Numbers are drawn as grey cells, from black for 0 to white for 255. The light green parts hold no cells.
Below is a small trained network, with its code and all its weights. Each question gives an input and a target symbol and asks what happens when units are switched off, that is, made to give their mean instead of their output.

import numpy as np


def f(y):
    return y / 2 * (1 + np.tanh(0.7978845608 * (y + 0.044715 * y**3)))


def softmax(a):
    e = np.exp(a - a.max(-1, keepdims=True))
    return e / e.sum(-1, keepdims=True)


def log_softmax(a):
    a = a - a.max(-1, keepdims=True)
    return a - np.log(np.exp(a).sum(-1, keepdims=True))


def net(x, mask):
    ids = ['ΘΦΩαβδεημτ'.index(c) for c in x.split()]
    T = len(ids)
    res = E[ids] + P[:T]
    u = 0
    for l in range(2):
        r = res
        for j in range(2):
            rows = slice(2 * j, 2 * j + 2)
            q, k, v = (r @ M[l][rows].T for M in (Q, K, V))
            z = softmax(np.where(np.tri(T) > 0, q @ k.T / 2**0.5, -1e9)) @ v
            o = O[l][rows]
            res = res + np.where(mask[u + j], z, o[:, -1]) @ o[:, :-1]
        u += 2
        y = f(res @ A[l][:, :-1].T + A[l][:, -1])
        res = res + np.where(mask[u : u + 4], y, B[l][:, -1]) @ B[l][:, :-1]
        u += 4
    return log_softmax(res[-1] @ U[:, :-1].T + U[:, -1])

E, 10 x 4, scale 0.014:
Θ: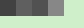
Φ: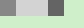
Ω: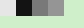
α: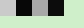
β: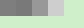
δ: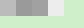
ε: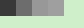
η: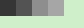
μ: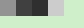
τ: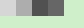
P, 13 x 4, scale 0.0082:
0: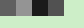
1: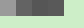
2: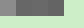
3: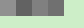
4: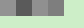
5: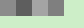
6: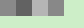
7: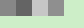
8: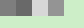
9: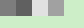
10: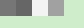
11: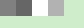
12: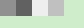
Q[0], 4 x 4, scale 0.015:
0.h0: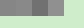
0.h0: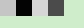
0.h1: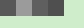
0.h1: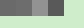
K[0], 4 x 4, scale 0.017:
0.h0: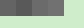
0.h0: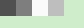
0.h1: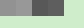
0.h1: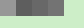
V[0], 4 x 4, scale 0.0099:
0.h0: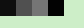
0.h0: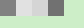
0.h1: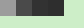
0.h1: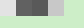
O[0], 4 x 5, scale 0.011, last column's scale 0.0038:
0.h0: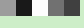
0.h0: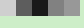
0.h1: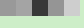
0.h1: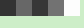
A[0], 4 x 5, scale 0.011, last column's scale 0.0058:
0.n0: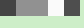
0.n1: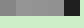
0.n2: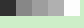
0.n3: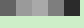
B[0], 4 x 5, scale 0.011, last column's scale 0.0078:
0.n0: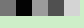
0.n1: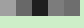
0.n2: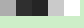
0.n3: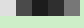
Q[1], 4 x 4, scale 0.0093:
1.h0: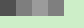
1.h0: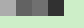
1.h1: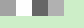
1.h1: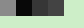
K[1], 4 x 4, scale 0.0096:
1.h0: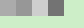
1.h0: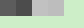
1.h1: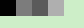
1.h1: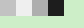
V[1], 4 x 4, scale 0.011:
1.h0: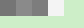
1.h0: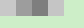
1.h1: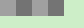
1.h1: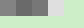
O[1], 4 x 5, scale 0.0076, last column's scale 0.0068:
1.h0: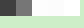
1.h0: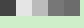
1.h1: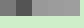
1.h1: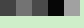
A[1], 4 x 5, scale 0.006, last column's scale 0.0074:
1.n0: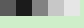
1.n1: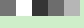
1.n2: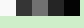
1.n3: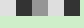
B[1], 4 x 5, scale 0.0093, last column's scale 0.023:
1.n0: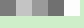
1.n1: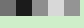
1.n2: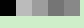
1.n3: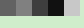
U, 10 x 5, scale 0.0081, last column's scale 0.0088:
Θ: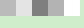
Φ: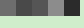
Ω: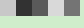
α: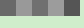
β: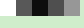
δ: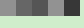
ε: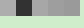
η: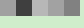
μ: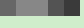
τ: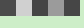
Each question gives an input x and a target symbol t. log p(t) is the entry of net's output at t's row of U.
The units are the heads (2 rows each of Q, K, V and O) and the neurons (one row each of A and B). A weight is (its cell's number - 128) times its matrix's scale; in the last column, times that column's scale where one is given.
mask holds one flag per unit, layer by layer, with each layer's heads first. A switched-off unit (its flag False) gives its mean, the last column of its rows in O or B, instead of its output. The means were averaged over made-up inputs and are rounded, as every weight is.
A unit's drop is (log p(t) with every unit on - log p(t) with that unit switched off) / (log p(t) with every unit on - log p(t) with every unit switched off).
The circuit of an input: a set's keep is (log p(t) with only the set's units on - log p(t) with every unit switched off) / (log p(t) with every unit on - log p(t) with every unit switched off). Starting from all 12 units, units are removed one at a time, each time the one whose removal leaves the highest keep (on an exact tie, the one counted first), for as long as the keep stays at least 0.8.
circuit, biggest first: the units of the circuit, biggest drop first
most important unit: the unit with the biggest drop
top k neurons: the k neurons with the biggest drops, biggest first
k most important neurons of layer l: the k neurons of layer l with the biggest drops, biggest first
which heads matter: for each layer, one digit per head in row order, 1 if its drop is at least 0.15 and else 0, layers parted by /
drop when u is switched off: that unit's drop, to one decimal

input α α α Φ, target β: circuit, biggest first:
(1.h0)
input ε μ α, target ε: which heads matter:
11 / 00
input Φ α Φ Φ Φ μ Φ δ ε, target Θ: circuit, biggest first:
(0.h0; 1.n3; 0.n0; 1.h0)
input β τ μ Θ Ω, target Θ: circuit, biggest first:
(0.n2; 0.n0; 1.h1)
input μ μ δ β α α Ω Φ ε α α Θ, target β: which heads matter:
00 / 10
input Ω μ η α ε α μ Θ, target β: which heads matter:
10 / 10
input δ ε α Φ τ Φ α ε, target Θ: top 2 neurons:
(0.n0; 1.n1)
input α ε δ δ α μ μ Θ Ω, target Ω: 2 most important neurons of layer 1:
(1.n1; 1.n0)
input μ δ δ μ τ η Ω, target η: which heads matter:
10 / 00
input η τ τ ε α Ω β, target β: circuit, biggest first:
(0.n2; 1.h0)
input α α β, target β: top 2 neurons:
(1.n3; 0.n2)
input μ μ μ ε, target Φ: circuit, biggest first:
(0.h0; 0.n2; 1.h1)
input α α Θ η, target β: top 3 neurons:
(1.n3; 0.n2; 1.n1)
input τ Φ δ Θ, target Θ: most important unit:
1.n3
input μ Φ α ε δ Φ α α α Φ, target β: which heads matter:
00 / 01
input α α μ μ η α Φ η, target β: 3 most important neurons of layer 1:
(1.n3; 1.n2; 1.n1)
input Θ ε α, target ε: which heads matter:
10 / 00
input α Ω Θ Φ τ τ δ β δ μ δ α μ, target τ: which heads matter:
10 / 10
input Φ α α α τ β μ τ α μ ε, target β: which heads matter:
00 / 10
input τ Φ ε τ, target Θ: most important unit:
0.h0
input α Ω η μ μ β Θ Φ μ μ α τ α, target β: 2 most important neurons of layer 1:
(1.n3; 1.n1)
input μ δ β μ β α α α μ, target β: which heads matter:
11 / 11
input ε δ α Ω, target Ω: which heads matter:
10 / 00
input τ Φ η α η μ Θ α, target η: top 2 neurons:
(0.n2; 0.n0)
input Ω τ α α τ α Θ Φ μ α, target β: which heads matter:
11 / 00
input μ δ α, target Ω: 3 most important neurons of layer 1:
(1.n1; 1.n0; 1.n3)
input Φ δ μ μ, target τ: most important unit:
1.n0
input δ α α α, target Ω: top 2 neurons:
(1.n1; 1.n0)
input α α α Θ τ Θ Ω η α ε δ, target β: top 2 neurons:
(1.n3; 0.n2)
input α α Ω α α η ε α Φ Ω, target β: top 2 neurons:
(1.n3; 0.n0)
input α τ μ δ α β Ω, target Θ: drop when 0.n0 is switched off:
0.1
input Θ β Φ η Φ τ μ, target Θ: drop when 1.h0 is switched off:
0.2
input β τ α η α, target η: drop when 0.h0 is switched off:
0.8
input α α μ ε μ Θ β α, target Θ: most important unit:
0.n2
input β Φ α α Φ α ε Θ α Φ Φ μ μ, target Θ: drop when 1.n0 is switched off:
-0.2
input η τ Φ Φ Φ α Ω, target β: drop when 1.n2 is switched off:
-0.1
